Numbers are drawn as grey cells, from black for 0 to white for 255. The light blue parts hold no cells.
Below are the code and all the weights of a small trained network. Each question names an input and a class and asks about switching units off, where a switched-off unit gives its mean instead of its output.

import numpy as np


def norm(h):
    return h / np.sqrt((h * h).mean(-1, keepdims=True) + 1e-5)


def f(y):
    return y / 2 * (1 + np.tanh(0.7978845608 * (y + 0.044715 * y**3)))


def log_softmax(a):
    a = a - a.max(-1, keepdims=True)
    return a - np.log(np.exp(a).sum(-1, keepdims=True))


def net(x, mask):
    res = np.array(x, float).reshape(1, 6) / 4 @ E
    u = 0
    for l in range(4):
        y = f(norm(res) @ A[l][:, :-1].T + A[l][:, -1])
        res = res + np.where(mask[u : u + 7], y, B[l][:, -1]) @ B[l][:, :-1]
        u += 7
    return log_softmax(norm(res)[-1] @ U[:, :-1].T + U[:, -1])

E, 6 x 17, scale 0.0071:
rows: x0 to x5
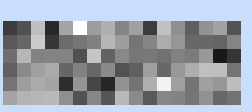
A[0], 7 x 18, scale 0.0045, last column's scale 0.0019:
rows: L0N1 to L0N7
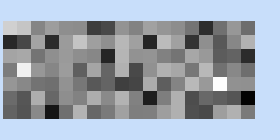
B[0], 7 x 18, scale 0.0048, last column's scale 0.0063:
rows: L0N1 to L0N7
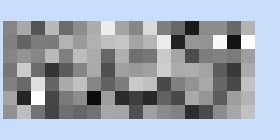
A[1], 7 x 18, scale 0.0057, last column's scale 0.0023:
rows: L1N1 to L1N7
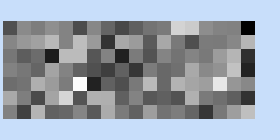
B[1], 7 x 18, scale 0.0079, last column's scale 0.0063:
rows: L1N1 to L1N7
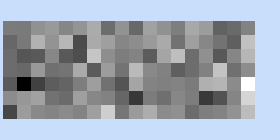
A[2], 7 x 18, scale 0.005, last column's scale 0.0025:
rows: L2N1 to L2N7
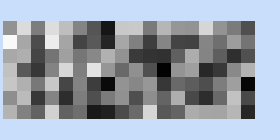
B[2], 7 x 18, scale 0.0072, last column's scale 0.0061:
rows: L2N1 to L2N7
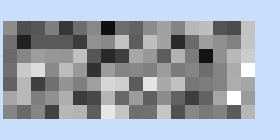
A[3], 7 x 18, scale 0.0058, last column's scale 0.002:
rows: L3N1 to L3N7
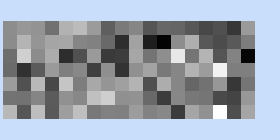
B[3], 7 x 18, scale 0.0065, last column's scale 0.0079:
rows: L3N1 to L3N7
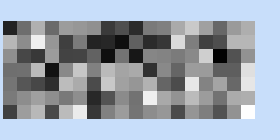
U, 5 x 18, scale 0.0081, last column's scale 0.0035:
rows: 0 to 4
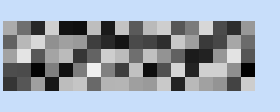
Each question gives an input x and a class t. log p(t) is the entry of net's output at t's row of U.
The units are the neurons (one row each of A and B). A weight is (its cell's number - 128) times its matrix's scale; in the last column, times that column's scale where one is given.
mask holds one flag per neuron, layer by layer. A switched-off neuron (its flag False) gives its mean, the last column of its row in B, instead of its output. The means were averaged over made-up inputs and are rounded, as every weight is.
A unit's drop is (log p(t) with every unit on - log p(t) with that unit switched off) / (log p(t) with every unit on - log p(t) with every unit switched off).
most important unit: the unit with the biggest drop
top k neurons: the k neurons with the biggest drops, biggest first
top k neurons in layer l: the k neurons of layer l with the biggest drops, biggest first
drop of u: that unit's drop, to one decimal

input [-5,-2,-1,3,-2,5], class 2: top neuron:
L2N5
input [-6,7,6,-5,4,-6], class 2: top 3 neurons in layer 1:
L1N5, L1N2, L1N3
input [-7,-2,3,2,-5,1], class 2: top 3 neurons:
L2N5, L2N2, L1N2
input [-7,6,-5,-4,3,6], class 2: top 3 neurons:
L2N6, L0N2, L0N1
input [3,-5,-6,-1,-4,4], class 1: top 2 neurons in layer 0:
L0N2, L0N3
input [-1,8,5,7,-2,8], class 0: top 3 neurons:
L0N4, L3N3, L1N6
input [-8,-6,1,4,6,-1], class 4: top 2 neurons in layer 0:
L0N5, L0N7
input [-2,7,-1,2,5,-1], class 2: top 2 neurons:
L0N7, L2N1
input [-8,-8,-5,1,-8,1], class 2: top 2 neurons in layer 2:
L2N5, L2N2
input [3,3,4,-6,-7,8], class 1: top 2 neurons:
L3N2, L2N3
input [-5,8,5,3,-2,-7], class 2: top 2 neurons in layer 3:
L3N1, L3N4
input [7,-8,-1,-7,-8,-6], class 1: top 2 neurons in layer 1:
L1N5, L1N6
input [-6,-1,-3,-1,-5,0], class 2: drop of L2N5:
0.2
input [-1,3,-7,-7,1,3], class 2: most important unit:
L0N7
